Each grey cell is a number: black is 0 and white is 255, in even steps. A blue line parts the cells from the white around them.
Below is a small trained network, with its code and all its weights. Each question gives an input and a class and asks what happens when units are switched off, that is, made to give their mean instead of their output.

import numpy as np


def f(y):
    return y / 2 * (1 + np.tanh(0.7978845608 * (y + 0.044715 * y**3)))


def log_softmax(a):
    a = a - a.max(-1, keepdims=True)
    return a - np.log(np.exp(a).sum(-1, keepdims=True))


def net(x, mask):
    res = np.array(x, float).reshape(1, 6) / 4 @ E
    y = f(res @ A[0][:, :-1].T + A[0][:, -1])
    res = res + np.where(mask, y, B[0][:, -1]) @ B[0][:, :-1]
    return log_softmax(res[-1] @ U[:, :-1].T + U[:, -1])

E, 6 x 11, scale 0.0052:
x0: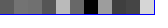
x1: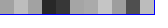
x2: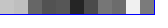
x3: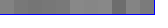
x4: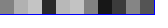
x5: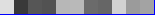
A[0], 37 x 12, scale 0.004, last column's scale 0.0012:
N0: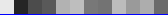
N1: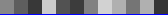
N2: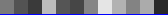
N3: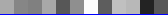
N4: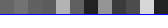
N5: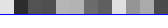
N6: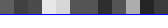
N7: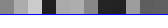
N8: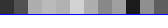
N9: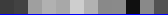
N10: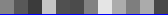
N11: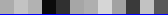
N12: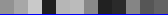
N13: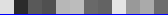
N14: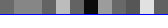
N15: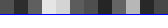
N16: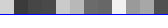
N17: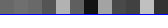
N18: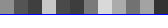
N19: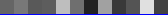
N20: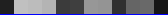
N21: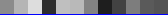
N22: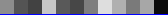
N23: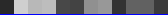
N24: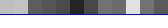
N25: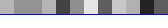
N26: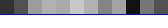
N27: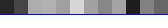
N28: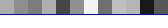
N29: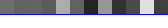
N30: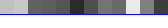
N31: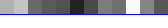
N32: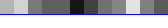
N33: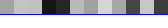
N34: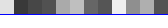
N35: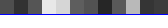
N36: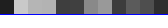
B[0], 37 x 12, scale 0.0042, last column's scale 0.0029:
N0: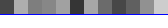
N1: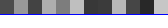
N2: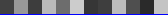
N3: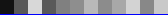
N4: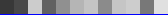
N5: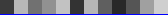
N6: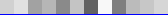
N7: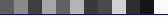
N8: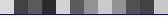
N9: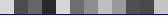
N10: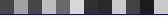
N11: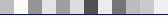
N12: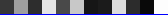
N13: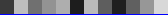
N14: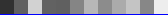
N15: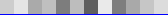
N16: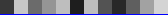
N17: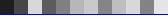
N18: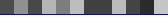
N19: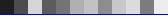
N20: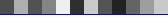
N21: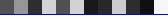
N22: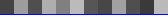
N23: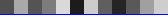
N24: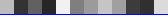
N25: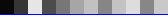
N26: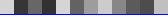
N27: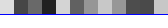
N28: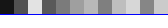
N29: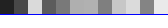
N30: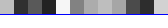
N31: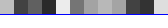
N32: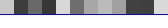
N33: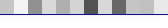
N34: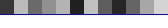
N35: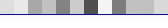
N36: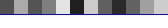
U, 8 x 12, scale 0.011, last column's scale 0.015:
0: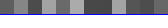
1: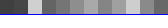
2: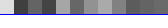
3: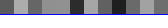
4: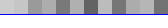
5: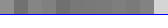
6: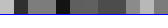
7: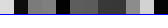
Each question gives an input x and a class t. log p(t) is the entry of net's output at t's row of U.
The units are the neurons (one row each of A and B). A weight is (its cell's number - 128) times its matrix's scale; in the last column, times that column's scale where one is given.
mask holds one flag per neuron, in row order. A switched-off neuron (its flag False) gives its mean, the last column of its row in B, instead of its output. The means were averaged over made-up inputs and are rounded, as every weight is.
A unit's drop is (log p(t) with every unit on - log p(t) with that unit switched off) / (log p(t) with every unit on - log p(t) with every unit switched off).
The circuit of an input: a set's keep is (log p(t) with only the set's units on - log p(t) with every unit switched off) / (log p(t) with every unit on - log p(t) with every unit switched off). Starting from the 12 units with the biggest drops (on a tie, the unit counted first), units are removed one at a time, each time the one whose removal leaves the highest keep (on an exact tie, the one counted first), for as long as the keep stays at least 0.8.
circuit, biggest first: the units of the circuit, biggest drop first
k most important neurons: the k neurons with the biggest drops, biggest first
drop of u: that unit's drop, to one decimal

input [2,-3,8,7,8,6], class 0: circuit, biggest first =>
N12
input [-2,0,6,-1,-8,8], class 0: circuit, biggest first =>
N10, N2
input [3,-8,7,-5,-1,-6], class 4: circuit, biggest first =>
N35, N6
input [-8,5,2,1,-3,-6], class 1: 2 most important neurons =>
N25, N28
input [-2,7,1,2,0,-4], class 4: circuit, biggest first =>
N11, N33
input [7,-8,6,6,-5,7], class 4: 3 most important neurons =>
N35, N6, N15
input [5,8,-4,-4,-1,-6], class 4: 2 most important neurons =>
N11, N33
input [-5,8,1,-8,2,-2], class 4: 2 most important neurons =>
N11, N33
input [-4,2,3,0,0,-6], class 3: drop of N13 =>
-0.1
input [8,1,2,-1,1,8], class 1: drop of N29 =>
0.3
